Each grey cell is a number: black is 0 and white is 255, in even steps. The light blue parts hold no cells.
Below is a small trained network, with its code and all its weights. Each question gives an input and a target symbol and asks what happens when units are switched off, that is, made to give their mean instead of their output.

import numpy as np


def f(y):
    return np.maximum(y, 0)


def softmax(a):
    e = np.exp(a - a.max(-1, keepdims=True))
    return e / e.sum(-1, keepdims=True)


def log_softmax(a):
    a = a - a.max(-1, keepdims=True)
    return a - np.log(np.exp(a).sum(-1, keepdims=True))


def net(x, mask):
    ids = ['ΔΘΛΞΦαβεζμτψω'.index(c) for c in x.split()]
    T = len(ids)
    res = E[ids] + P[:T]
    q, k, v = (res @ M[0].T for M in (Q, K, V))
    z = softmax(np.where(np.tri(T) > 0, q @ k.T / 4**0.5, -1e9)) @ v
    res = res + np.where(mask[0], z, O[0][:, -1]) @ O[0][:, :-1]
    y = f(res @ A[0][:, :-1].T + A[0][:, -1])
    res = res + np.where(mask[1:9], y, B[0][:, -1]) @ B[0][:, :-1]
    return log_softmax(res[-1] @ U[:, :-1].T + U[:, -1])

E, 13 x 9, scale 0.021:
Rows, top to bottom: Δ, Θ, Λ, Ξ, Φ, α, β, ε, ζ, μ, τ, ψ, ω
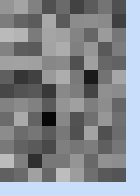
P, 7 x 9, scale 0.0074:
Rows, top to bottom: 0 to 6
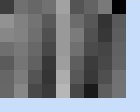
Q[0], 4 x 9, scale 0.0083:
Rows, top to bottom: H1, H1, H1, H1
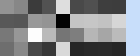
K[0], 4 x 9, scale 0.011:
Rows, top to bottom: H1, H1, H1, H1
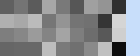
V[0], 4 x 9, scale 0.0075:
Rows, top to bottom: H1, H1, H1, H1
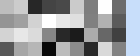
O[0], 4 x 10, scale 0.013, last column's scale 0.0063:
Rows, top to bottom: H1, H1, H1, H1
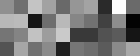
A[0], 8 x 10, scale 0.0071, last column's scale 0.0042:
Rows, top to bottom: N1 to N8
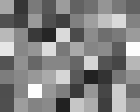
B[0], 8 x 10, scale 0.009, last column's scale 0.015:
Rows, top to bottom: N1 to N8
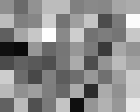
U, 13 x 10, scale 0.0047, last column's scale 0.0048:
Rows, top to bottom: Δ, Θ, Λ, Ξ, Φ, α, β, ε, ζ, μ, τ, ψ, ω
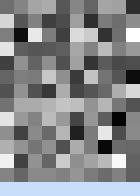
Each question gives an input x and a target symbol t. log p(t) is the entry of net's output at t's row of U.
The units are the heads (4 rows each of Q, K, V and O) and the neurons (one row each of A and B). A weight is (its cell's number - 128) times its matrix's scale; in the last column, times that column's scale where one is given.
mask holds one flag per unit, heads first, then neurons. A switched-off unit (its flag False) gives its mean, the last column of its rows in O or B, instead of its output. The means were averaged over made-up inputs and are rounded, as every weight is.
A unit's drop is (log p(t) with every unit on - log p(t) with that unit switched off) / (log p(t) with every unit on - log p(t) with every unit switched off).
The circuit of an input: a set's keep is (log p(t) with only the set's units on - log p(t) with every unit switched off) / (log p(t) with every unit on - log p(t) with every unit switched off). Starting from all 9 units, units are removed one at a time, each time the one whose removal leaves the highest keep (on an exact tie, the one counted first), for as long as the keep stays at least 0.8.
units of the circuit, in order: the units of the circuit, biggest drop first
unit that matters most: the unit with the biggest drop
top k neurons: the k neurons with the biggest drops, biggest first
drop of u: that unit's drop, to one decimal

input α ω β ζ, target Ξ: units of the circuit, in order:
[H1]
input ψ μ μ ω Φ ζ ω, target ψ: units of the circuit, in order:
[H1, N8]
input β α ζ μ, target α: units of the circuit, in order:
[N8, H1, N2]
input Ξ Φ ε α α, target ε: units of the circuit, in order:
[H1, N3]
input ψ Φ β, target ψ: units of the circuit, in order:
[H1, N8]
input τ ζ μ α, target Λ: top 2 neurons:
[N8, N2]
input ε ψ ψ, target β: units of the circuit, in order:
[H1, N8, N2]
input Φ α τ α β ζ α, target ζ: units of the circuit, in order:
[H1, N6]
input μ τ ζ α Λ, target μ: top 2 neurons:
[N2, N3]
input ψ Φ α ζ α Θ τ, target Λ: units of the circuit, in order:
[N8, H1]
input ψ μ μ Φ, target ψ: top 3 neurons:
[N8, N7, N3]
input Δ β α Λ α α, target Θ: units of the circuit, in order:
[H1, N7, N6, N8]
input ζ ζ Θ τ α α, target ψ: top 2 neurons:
[N6, N1]
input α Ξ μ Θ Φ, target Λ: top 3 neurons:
[N8, N4, N3]
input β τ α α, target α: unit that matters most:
N8
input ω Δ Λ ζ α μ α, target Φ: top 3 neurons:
[N3, N8, N2]
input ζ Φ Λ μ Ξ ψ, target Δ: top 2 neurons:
[N8, N7]
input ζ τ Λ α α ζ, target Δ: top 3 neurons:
[N7, N8, N2]
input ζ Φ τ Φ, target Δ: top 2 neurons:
[N7, N8]
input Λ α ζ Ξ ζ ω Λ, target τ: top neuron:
[N8]
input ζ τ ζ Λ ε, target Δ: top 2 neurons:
[N8, N7]
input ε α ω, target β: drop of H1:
0.7
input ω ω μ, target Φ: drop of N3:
0.2
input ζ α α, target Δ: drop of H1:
1.3
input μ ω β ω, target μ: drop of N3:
0.1
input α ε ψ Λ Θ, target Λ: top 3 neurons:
[N8, N4, N7]
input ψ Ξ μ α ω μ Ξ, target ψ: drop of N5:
0.0
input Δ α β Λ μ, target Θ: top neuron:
[N7]
